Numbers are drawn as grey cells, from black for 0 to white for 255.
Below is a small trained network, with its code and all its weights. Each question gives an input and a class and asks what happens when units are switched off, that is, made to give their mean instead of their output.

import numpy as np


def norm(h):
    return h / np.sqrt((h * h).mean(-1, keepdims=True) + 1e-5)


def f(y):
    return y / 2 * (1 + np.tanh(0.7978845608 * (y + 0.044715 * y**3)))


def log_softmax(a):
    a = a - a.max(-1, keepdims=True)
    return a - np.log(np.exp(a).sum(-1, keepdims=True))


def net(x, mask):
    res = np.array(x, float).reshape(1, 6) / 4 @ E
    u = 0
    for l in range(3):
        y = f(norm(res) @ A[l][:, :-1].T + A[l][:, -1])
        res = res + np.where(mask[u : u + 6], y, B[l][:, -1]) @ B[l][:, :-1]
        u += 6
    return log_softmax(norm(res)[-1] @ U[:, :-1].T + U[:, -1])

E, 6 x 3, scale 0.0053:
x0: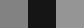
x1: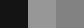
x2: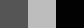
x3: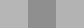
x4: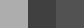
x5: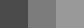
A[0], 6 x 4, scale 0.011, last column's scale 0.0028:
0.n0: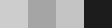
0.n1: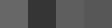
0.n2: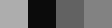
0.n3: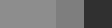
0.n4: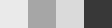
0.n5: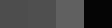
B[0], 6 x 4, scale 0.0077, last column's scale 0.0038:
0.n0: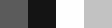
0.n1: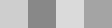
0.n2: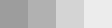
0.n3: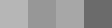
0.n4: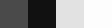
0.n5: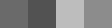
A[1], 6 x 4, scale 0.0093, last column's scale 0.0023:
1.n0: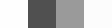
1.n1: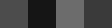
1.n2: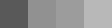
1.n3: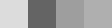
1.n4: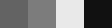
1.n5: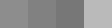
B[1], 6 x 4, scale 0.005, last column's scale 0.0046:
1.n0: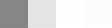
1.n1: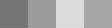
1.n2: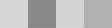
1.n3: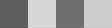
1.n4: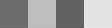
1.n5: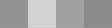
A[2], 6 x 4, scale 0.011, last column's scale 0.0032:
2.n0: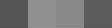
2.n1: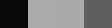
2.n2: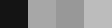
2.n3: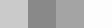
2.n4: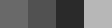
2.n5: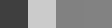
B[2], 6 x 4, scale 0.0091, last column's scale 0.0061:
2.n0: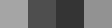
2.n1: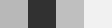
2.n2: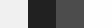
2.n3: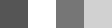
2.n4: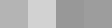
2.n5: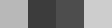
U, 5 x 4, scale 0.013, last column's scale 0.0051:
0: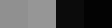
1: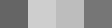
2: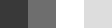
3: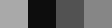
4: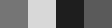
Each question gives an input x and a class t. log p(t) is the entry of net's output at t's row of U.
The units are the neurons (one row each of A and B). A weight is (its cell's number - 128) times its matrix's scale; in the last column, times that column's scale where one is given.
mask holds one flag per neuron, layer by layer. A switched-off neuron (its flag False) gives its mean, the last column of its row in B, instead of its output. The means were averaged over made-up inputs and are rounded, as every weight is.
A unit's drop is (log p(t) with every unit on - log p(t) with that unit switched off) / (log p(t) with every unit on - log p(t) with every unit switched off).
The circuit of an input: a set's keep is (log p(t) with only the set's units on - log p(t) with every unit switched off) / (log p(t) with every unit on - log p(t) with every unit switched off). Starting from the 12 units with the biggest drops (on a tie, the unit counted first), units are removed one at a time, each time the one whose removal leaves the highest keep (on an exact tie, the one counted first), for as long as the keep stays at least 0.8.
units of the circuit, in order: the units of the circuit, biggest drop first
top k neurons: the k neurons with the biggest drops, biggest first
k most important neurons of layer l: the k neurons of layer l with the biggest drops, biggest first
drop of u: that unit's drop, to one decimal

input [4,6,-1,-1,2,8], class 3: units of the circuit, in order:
(2.n2)
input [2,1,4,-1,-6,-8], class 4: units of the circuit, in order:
(0.n4, 0.n0)
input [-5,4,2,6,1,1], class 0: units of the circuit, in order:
(0.n4, 1.n0)
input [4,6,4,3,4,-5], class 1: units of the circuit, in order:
(0.n1, 0.n4, 2.n3)
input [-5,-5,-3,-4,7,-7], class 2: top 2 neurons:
(1.n0, 0.n4)
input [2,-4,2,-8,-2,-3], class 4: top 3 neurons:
(0.n4, 0.n0, 2.n3)
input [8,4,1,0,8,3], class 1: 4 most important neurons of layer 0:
(0.n1, 0.n4, 0.n2, 0.n0)
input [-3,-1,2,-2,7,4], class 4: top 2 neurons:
(0.n4, 0.n0)
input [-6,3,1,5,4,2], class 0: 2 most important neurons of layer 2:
(2.n1, 2.n2)
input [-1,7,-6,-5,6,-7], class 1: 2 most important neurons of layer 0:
(0.n4, 0.n0)
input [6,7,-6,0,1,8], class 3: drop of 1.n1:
-0.1
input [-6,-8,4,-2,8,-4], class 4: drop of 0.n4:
0.1
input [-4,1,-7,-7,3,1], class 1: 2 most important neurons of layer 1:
(1.n2, 1.n0)
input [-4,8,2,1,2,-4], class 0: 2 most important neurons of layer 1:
(1.n0, 1.n1)
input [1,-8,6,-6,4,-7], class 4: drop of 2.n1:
0.1
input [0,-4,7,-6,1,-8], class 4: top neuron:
(2.n2)
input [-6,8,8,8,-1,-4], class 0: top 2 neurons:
(0.n4, 0.n0)
